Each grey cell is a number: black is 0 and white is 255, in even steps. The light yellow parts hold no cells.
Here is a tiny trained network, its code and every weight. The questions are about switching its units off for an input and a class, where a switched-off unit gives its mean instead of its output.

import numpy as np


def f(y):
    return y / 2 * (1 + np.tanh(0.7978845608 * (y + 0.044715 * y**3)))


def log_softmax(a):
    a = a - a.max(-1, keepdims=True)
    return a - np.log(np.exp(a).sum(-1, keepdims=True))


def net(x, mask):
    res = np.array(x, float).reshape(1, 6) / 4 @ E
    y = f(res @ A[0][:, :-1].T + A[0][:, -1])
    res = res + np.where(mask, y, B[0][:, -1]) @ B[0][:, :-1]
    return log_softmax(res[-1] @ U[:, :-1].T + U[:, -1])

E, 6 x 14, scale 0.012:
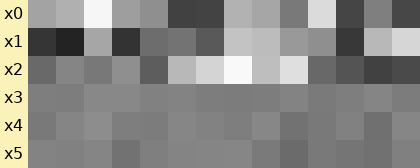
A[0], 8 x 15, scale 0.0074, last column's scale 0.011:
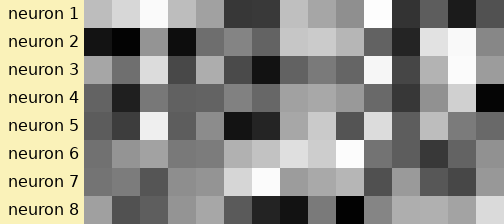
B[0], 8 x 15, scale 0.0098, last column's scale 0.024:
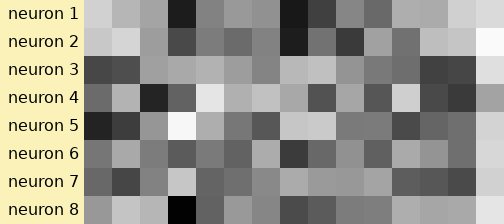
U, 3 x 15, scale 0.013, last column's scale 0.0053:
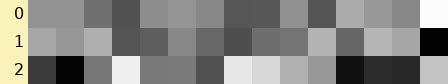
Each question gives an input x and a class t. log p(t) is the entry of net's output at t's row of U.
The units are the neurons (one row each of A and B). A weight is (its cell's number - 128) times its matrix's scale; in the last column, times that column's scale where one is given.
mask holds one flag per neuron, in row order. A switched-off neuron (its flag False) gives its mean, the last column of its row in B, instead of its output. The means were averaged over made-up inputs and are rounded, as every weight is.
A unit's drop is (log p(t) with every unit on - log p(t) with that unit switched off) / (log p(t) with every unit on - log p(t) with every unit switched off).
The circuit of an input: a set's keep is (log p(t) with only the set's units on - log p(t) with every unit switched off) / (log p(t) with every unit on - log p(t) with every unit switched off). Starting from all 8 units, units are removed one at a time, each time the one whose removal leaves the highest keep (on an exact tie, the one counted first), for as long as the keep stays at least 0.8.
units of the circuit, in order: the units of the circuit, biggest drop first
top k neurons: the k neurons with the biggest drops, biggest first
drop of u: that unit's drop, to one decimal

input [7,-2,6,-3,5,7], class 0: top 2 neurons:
[neuron 2; neuron 6]
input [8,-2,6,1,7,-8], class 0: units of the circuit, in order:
[neuron 6]
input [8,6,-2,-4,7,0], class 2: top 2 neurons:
[neuron 5; neuron 3]
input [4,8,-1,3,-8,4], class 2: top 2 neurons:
[neuron 5; neuron 3]
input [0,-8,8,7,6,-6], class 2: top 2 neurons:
[neuron 7; neuron 2]
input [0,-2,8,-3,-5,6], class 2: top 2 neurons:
[neuron 7; neuron 2]
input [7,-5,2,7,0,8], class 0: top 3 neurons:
[neuron 2; neuron 8; neuron 7]
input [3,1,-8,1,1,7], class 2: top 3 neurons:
[neuron 3; neuron 5; neuron 2]
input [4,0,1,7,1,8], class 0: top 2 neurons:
[neuron 1; neuron 2]
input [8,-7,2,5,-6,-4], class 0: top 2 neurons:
[neuron 2; neuron 8]
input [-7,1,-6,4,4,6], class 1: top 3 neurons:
[neuron 4; neuron 8; neuron 6]
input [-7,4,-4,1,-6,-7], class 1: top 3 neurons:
[neuron 2; neuron 6; neuron 8]
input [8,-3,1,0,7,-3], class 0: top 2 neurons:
[neuron 1; neuron 2]
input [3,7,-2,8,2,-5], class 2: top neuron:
[neuron 5]
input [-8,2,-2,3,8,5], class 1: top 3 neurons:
[neuron 6; neuron 2; neuron 3]
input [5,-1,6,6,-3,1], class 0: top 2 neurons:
[neuron 2; neuron 6]
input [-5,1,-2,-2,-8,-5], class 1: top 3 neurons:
[neuron 4; neuron 6; neuron 3]
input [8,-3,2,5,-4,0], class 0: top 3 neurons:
[neuron 1; neuron 2; neuron 8]
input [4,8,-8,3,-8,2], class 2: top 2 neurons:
[neuron 5; neuron 3]
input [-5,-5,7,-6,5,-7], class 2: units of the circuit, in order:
[neuron 7]
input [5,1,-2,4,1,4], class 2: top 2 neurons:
[neuron 5; neuron 2]
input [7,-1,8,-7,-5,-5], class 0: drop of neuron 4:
0.0
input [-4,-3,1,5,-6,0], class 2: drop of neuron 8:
0.1
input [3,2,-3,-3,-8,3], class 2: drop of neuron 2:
0.1
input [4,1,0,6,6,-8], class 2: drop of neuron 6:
0.1
